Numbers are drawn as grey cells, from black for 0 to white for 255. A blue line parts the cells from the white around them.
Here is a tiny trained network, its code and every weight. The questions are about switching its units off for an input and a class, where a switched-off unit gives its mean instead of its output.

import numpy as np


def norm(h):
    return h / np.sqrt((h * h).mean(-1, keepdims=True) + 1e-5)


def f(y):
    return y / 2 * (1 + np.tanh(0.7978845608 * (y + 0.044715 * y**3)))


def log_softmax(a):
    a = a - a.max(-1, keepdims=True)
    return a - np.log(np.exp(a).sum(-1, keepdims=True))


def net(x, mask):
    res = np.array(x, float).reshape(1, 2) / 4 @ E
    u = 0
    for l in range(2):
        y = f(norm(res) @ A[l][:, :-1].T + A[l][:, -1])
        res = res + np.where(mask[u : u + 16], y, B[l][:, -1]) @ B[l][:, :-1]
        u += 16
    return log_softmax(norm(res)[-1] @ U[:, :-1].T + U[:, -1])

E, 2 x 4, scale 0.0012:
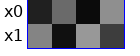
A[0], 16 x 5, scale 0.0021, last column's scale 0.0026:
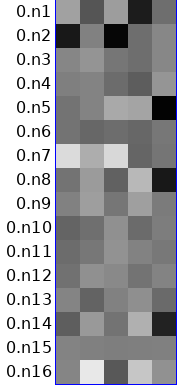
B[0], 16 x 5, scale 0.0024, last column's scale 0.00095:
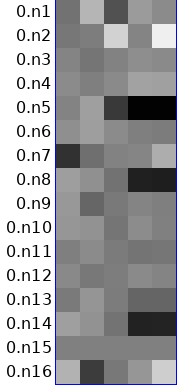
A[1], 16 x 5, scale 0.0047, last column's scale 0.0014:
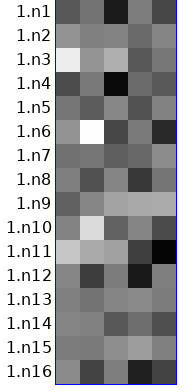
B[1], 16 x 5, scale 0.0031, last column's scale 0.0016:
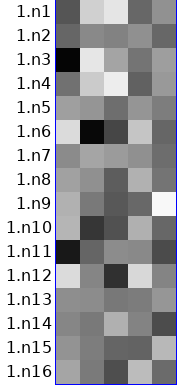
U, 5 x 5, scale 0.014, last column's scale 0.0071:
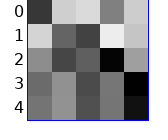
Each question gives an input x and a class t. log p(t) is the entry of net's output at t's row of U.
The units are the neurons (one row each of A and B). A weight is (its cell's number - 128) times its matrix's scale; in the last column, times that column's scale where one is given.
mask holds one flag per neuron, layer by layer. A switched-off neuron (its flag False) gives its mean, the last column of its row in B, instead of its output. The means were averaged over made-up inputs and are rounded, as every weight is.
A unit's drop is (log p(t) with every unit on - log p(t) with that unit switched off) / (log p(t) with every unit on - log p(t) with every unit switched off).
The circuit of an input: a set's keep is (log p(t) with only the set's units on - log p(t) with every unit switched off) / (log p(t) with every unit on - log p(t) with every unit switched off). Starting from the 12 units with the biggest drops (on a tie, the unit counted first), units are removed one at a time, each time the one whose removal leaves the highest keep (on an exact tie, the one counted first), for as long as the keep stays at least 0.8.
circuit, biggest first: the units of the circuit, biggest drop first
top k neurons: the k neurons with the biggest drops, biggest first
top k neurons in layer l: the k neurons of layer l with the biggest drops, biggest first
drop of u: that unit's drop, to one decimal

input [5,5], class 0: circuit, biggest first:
[1.n1; 1.n4]
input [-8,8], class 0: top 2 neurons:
[1.n3; 1.n6]
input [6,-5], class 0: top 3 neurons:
[1.n1; 1.n4; 1.n12]
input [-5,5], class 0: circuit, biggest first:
[1.n3]
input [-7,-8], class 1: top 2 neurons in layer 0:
[0.n2; 0.n7]
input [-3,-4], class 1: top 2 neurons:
[0.n2; 1.n1]
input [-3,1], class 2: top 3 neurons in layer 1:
[1.n1; 1.n4; 1.n9]
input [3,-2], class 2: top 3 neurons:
[0.n2; 1.n3; 0.n7]
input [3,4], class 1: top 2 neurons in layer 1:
[1.n3; 1.n12]
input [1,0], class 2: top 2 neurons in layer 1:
[1.n1; 1.n4]
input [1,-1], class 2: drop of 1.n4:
0.2
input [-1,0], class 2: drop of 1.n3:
0.3
